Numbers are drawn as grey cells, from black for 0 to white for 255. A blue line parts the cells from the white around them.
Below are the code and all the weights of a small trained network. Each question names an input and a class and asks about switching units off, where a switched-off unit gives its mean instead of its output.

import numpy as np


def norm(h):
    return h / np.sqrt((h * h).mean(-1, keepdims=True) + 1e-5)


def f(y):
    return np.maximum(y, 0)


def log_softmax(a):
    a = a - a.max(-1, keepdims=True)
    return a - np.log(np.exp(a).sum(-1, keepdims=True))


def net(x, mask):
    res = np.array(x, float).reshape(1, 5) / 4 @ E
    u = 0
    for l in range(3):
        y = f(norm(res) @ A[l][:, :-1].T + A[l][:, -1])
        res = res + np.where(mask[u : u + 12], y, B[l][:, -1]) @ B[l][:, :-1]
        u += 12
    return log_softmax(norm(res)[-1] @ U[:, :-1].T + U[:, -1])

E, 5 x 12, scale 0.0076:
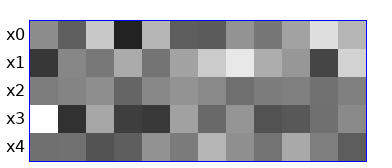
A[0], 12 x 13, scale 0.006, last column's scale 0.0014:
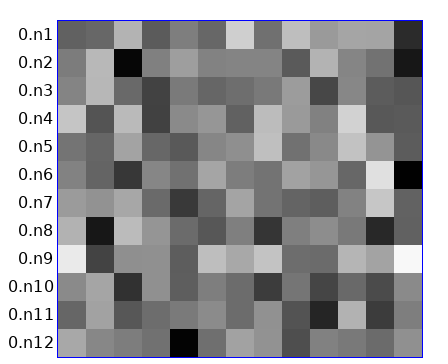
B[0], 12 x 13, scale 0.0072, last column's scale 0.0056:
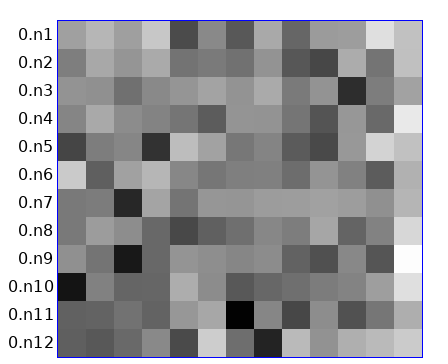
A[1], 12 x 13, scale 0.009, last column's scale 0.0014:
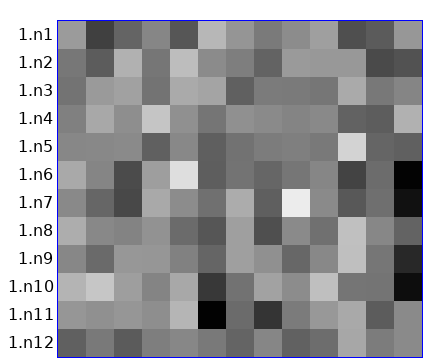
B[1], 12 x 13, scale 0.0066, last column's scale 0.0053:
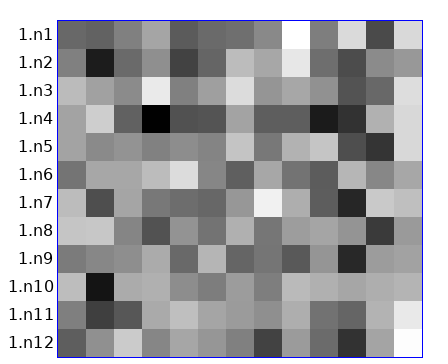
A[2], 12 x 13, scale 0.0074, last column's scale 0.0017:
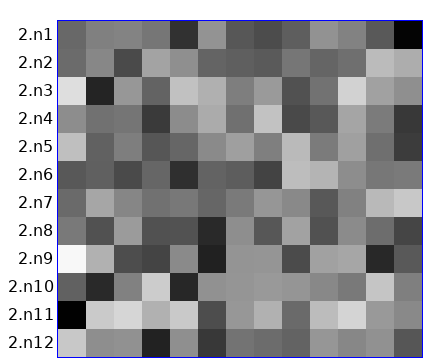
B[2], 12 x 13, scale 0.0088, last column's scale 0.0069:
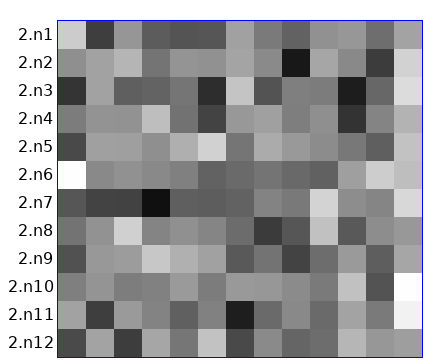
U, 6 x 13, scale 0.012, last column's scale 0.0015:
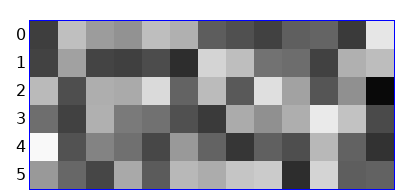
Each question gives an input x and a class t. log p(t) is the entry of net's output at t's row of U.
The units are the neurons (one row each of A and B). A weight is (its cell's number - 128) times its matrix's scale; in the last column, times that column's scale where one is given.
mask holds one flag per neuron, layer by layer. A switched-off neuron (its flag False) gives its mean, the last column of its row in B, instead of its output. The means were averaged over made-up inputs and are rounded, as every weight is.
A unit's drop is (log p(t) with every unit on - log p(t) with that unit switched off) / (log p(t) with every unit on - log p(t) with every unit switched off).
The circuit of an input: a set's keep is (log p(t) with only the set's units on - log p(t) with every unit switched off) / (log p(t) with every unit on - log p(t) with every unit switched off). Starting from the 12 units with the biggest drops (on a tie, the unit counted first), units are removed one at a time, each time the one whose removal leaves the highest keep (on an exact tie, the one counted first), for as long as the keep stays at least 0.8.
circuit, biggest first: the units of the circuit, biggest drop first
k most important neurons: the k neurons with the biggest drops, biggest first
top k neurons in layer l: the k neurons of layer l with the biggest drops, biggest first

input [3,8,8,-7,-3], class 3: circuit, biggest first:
2.n11
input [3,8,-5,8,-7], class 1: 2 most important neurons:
2.n3; 0.n5
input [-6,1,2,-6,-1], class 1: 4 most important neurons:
1.n4; 1.n7; 2.n7; 0.n5
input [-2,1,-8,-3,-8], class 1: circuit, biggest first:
1.n4; 2.n7
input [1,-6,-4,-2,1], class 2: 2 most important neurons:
0.n9; 1.n11
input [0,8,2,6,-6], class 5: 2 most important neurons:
1.n1; 0.n7
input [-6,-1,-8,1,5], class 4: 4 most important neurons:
0.n12; 2.n6; 2.n1; 0.n5
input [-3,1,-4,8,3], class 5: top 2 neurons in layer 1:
1.n1; 1.n4
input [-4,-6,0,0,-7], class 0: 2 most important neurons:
0.n10; 2.n11
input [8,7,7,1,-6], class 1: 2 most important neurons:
2.n3; 0.n9
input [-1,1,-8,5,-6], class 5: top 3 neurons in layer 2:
2.n5; 2.n11; 2.n10
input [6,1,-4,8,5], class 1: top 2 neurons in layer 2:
2.n3; 2.n4
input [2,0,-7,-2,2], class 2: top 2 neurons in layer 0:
0.n10; 0.n12
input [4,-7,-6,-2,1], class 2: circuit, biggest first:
1.n11
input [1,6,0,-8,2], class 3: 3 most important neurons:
2.n11; 2.n3; 0.n9
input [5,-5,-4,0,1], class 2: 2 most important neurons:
1.n11; 1.n10
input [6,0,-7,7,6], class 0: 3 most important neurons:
2.n9; 0.n4; 1.n5
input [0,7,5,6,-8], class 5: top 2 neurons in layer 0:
0.n7; 0.n12
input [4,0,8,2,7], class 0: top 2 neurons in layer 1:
1.n5; 1.n11
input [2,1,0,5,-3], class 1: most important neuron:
0.n5
